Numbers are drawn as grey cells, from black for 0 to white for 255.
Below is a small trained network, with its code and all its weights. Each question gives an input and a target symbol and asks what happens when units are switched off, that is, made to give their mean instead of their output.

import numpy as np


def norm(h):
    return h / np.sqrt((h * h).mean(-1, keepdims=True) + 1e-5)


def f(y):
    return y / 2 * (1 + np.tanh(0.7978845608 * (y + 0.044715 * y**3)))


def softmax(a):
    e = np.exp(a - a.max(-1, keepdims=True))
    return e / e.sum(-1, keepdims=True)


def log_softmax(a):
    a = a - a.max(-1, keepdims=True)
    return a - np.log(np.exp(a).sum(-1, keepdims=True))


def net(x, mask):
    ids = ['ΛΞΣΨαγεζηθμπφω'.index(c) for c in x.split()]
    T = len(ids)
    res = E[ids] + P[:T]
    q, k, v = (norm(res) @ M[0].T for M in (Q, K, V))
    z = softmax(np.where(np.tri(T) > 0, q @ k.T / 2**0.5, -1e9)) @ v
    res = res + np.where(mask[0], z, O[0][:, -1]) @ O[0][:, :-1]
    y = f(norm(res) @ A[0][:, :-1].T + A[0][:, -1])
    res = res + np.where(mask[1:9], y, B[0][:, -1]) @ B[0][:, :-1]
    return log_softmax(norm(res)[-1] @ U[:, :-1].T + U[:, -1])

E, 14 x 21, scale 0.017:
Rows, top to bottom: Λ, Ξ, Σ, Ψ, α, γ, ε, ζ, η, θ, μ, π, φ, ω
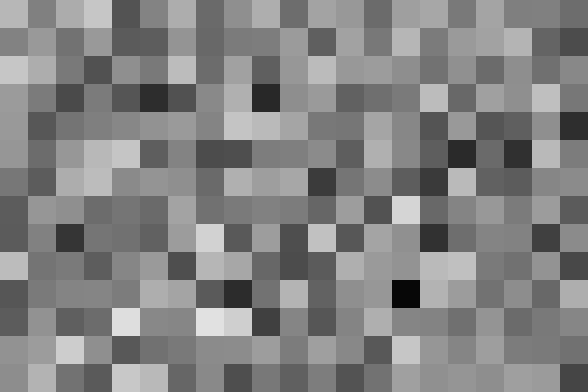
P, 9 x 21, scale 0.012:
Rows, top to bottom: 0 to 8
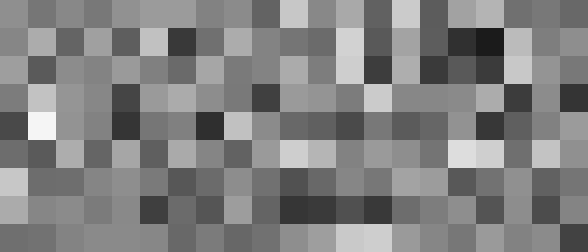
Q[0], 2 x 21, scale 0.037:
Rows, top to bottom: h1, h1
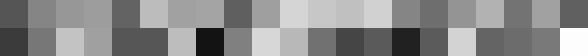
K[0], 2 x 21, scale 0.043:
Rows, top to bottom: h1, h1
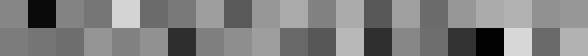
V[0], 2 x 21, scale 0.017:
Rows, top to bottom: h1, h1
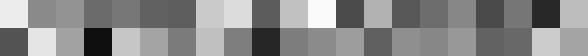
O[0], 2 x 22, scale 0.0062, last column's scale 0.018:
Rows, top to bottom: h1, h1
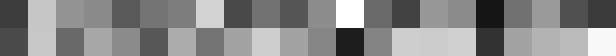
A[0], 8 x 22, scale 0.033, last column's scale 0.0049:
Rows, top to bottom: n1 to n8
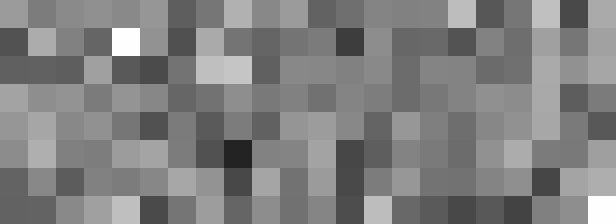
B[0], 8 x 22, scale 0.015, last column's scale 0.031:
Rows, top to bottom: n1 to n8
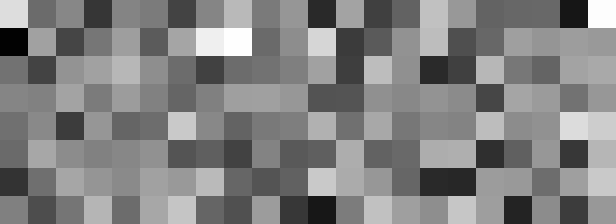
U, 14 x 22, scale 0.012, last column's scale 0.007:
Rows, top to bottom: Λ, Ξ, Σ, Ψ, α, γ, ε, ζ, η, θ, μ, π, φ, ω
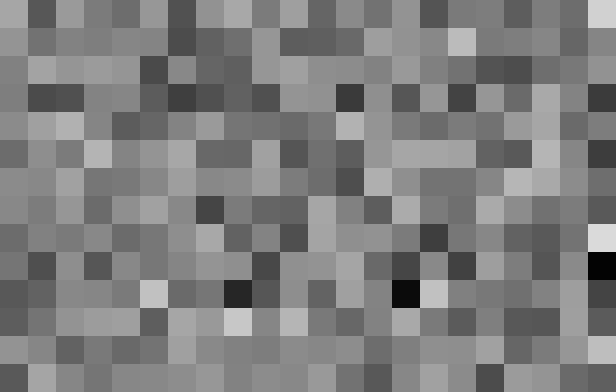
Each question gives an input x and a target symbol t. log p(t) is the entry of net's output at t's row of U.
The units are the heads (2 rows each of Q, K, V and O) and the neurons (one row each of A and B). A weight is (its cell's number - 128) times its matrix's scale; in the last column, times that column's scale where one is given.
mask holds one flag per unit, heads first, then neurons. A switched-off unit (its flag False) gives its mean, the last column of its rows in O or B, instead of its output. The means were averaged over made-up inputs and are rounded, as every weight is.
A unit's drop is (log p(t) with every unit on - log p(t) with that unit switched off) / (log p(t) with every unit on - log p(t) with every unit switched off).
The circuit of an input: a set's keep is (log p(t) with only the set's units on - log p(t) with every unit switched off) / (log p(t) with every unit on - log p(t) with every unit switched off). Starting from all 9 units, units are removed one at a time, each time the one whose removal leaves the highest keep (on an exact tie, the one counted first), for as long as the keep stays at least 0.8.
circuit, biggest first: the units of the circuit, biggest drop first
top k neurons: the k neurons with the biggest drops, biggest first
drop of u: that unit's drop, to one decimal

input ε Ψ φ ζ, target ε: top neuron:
(n1)
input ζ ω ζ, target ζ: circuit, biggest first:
(h1; n7; n6)
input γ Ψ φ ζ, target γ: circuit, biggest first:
(h1; n1; n7)
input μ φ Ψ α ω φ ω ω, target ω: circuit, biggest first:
(n2; n6)
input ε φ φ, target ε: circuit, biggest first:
(h1; n1; n4; n7)
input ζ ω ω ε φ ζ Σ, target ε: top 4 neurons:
(n1; n4; n6; n7)
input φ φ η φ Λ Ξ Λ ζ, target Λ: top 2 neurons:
(n5; n7)
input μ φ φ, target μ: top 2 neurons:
(n6; n2)
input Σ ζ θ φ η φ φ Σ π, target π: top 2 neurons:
(n2; n3)
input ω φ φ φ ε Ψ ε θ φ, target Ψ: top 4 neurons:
(n3; n7; n6; n8)
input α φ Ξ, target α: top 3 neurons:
(n1; n3; n7)
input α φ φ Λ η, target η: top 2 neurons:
(n7; n8)
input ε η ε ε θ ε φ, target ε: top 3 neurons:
(n1; n4; n6)
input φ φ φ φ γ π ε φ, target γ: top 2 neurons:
(n1; n7)
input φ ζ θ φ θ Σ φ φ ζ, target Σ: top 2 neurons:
(n7; n3)
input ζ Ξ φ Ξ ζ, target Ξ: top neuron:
(n7)
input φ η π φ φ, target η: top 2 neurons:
(n1; n6)
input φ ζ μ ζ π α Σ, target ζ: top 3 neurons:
(n7; n6; n2)
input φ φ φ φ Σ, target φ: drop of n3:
0.1
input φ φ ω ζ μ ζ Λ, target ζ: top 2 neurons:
(n7; n6)
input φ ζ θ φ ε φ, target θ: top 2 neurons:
(n7; n1)
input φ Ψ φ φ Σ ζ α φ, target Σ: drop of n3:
0.5
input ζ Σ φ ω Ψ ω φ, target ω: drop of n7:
0.4
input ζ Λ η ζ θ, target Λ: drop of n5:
0.2
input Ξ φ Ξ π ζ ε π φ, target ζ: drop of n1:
0.1
